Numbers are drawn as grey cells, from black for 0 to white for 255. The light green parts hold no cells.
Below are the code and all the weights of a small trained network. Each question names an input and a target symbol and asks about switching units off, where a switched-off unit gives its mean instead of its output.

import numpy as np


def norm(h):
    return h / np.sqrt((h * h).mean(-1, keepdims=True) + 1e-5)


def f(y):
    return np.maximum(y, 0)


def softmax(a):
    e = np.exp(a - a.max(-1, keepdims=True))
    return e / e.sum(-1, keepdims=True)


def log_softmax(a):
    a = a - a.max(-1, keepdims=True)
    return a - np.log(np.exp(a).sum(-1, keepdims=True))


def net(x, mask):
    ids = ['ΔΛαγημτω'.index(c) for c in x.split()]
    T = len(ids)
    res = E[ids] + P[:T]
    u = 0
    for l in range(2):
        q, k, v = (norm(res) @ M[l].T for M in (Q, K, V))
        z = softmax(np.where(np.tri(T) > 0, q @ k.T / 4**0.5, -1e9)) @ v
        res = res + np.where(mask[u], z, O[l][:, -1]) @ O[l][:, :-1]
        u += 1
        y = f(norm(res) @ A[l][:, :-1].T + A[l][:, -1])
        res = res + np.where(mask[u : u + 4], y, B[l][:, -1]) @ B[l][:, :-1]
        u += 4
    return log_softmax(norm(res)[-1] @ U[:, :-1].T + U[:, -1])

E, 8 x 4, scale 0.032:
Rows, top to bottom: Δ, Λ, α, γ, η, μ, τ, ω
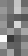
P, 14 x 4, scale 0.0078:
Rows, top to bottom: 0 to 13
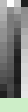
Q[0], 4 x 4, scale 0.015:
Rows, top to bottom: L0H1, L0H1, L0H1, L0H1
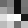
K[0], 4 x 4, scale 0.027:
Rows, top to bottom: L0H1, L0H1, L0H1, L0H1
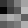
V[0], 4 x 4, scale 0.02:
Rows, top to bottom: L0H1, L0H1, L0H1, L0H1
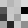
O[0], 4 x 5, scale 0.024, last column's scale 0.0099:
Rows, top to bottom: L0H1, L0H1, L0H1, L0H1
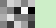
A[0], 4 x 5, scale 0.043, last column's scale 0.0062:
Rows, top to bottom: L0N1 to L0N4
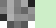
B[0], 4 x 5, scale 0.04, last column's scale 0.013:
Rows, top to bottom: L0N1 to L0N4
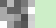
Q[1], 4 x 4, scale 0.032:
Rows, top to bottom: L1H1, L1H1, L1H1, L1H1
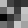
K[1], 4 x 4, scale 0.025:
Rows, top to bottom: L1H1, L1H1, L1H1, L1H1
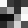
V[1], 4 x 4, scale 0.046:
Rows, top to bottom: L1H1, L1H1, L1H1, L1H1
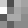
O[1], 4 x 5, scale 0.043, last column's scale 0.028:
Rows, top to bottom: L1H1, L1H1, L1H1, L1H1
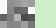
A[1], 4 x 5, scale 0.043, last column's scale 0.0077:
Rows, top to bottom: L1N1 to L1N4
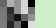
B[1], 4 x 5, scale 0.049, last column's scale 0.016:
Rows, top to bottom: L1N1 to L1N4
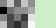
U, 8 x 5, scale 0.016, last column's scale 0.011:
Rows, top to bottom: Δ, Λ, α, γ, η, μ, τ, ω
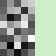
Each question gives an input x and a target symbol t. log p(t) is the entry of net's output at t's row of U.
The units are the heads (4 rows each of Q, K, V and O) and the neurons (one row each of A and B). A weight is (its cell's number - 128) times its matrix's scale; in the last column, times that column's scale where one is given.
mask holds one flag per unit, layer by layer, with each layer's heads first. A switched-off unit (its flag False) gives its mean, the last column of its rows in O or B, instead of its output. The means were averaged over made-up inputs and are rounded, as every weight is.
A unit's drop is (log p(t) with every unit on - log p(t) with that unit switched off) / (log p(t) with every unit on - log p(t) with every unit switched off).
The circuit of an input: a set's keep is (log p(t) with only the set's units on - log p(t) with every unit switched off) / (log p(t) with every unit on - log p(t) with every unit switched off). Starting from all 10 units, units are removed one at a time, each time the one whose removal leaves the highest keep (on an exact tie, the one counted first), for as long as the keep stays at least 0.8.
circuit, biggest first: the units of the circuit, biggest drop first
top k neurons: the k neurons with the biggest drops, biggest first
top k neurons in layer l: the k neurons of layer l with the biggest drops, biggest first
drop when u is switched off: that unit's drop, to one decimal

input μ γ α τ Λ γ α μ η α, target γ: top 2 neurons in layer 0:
L0N4, L0N1
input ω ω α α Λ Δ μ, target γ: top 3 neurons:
L0N4, L1N4, L0N1
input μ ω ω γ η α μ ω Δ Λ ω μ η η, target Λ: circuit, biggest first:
L0H1
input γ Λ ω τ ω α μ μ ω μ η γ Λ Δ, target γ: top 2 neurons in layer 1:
L1N3, L1N4
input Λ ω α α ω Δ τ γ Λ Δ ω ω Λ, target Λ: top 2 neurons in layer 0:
L0N1, L0N4
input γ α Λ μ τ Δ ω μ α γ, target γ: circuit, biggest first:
L0H1, L1N4
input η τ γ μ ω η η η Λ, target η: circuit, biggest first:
L0H1, L1H1, L1N4
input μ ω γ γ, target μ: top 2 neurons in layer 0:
L0N4, L0N2
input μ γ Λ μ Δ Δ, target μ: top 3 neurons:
L0N4, L1N2, L0N2
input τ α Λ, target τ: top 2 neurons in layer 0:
L0N2, L0N4
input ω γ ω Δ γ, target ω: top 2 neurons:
L0N1, L1N3
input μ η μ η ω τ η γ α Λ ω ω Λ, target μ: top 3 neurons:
L0N4, L1N2, L0N2
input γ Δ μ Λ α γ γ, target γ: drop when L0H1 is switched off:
0.2
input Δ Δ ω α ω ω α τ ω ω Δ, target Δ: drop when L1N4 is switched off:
0.0
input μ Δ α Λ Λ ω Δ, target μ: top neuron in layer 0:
L0N4
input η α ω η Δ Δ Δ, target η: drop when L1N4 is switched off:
0.1
